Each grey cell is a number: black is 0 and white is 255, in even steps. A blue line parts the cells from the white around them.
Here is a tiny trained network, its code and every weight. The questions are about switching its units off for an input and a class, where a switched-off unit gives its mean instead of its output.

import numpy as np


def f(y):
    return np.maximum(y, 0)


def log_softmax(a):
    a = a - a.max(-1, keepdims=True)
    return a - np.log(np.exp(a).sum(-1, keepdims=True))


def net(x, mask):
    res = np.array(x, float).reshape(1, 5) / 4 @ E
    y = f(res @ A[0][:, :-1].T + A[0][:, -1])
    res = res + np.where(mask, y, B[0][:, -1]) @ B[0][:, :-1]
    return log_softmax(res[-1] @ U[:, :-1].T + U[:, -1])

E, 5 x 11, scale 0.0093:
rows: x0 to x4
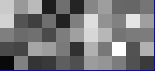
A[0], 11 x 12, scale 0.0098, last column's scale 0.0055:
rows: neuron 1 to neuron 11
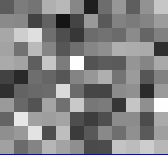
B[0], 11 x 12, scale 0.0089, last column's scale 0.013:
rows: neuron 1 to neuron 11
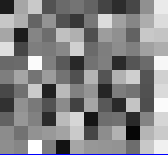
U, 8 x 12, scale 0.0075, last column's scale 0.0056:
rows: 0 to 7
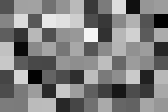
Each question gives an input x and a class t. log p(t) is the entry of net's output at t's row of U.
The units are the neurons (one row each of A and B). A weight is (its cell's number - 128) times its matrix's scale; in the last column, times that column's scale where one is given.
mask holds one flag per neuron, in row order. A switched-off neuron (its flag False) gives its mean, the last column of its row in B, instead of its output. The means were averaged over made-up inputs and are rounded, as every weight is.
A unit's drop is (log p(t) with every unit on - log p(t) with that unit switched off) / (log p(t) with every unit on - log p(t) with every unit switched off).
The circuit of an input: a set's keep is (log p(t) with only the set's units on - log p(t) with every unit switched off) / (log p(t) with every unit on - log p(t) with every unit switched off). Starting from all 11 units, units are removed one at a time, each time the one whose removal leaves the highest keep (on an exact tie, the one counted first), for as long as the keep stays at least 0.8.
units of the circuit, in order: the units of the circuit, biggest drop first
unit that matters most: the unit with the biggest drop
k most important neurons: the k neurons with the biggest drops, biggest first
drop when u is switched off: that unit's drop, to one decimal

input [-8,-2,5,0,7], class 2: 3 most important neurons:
neuron 7; neuron 6; neuron 9
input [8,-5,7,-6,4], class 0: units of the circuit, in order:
neuron 10; neuron 8
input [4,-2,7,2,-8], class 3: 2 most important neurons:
neuron 1; neuron 9
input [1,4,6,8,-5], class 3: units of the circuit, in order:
neuron 4; neuron 8
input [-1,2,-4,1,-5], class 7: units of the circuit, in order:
neuron 11
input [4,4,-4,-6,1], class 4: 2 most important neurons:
neuron 1; neuron 7
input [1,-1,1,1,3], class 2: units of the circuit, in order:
neuron 9; neuron 1
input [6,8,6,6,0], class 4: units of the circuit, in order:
neuron 4; neuron 2; neuron 5
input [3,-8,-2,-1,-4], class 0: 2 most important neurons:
neuron 10; neuron 8
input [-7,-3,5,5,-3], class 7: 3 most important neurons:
neuron 9; neuron 11; neuron 10
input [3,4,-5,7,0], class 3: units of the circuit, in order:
neuron 4; neuron 1; neuron 8
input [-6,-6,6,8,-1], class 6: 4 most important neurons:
neuron 1; neuron 7; neuron 10; neuron 2
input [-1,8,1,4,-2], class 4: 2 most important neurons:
neuron 5; neuron 4
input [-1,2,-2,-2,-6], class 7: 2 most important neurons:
neuron 11; neuron 7
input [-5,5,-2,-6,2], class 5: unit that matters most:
neuron 8
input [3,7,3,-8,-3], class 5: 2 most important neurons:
neuron 8; neuron 9
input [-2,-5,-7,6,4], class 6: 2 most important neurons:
neuron 7; neuron 1
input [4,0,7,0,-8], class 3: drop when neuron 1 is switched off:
0.1
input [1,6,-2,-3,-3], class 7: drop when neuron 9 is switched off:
0.2
